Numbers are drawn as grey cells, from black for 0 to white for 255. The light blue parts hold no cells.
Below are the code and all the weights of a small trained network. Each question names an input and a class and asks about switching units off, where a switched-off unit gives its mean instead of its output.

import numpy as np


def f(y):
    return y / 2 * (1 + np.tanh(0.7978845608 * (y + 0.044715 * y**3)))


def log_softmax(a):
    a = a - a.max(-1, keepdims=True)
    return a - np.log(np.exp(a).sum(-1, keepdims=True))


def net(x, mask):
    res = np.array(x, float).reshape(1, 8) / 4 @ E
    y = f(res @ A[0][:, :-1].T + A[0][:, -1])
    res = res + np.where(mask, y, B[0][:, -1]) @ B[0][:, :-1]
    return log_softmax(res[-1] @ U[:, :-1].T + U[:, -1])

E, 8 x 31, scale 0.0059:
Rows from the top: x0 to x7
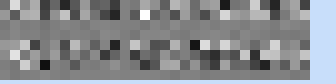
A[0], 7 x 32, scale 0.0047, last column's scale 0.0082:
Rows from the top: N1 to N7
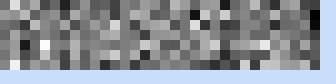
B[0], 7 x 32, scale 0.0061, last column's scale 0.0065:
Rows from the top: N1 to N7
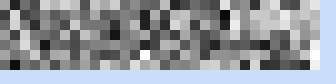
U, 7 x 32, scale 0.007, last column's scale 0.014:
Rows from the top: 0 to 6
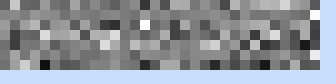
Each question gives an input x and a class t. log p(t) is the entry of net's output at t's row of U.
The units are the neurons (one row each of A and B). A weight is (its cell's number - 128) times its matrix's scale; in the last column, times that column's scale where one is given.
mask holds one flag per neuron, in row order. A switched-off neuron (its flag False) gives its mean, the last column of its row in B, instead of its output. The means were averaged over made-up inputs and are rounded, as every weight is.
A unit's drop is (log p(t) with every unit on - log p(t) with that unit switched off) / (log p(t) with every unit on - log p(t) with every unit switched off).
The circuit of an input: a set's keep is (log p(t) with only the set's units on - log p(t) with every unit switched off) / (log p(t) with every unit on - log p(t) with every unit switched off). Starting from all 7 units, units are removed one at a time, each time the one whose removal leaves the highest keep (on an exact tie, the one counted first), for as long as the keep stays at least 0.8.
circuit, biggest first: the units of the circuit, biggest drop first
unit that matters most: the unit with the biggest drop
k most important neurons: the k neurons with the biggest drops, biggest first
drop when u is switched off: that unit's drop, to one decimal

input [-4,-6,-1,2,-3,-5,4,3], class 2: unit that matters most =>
N6
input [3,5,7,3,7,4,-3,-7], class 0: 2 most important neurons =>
N2, N6
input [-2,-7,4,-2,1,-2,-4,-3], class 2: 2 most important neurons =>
N6, N4
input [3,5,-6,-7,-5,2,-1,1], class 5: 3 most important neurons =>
N6, N4, N2
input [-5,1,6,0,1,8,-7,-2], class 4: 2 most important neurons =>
N7, N1
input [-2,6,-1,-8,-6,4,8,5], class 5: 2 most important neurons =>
N5, N6
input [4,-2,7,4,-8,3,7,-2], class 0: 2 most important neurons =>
N3, N5
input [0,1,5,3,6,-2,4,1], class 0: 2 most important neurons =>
N2, N5
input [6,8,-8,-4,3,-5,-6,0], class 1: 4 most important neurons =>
N6, N5, N1, N4
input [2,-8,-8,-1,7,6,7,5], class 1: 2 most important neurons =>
N7, N6
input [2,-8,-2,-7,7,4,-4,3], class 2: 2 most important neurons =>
N6, N4
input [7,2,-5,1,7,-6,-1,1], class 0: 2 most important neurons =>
N2, N7
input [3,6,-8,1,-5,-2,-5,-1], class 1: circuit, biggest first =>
N6, N5
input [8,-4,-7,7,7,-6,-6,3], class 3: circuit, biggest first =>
N1
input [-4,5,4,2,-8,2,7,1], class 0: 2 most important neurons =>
N3, N5
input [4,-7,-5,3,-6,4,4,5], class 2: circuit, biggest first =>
N6, N4
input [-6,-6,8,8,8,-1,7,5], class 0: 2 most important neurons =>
N2, N5
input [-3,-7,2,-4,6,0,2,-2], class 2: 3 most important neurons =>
N6, N4, N3
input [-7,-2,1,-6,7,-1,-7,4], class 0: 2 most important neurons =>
N2, N1
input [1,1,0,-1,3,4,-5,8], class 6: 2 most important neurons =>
N5, N6
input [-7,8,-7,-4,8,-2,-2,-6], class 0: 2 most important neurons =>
N2, N6
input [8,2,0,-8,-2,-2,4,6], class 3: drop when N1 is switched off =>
0.7
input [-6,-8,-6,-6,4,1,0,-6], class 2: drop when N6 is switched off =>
0.5
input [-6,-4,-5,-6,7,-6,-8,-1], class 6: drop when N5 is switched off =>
0.9
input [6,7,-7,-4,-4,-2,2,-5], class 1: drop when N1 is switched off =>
0.2
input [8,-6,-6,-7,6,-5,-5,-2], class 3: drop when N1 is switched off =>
1.0
